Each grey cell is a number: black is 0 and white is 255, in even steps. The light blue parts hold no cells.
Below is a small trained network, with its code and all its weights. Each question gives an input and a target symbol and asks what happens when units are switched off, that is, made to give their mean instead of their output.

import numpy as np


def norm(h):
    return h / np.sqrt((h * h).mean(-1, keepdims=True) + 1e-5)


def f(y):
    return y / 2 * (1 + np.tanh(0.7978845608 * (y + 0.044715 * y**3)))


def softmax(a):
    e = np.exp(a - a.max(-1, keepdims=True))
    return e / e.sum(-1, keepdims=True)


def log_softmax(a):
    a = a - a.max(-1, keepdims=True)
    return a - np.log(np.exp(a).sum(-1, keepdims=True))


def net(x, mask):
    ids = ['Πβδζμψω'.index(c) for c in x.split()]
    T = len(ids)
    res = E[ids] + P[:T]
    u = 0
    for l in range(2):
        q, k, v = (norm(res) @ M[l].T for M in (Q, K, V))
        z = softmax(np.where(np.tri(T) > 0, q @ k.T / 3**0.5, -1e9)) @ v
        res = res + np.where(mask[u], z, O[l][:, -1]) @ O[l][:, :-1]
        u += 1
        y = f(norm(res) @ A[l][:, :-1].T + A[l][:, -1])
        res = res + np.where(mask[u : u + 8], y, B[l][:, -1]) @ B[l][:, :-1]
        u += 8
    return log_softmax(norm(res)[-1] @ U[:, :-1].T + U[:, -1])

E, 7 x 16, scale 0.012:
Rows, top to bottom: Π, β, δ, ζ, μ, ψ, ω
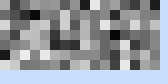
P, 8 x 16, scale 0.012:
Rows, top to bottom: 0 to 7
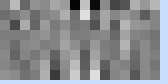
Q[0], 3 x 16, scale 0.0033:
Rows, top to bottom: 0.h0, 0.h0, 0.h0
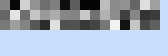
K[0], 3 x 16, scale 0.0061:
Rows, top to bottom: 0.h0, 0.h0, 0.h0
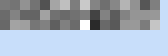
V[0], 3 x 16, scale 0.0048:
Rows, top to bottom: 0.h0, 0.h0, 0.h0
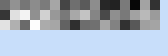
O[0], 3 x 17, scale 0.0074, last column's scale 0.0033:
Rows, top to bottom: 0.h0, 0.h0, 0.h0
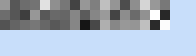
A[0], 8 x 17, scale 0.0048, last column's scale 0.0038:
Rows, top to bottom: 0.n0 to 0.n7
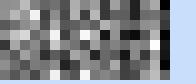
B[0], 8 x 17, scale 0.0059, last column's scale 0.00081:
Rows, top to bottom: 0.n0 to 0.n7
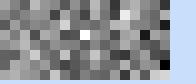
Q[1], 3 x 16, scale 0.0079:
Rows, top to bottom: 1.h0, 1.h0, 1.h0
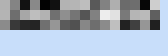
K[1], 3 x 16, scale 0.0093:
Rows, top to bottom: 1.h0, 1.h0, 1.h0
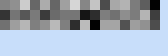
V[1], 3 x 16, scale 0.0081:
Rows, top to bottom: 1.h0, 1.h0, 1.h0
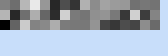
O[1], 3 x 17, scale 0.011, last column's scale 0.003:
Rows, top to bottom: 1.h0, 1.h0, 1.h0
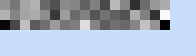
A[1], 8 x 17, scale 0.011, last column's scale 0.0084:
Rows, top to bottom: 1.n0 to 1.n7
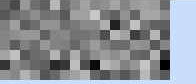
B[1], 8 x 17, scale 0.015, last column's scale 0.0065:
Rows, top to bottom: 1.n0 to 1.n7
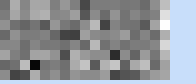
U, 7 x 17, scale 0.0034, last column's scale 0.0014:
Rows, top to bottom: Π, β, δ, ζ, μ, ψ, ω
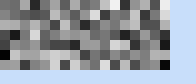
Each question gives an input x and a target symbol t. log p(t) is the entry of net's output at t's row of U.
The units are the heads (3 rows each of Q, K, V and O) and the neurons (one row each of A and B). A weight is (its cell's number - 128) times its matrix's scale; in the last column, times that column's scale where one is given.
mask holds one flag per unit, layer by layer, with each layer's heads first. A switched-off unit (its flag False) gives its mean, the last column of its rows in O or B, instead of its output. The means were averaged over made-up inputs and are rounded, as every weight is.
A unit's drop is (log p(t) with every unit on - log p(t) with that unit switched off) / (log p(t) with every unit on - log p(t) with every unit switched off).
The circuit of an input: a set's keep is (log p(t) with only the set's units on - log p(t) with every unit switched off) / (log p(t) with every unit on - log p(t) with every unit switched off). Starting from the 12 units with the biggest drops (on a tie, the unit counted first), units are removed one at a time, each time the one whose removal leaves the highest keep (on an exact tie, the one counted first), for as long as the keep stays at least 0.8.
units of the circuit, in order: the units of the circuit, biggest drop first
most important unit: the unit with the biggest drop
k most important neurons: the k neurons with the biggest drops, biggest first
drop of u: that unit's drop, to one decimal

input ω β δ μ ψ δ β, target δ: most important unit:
0.h0
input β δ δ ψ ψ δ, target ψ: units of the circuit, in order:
[1.h0; 1.n0]
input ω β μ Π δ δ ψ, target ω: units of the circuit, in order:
[1.h0; 1.n5]
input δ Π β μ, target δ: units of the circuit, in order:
[1.h0; 0.h0]
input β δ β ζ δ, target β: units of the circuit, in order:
[1.h0; 1.n2]
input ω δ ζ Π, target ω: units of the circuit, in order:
[1.h0; 1.n5]
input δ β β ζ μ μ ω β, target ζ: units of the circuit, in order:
[0.h0; 1.h0; 1.n7]
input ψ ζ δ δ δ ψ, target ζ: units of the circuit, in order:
[1.h0; 0.h0; 1.n7]
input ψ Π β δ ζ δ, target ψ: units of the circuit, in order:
[0.h0; 1.h0; 1.n0]
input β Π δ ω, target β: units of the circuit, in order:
[0.h0; 1.h0; 1.n2]
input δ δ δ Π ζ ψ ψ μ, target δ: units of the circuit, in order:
[0.h0; 1.h0]
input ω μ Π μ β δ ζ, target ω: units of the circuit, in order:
[0.h0; 1.h0; 1.n5]
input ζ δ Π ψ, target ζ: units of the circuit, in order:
[1.h0; 1.n7]
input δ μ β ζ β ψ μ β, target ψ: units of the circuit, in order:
[0.h0; 1.h0; 1.n1]
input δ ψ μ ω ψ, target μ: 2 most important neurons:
[1.n3; 0.n4]
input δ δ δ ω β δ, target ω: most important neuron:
[0.n1]
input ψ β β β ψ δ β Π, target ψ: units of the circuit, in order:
[1.h0; 1.n1]
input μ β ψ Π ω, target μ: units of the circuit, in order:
[0.h0; 1.h0; 1.n3]
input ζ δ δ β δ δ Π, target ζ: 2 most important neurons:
[1.n7; 0.n5]
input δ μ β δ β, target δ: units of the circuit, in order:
[1.h0]
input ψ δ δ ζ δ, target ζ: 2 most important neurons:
[1.n7; 0.n1]
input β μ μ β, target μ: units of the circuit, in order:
[1.h0; 1.n3]
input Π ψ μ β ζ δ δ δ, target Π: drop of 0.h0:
1.2
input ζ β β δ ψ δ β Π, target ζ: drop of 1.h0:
1.2
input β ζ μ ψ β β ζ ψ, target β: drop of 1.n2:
0.2
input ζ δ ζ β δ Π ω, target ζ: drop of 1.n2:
0.0
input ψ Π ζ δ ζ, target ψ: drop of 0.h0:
1.4
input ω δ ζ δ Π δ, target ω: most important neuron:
[1.n5]
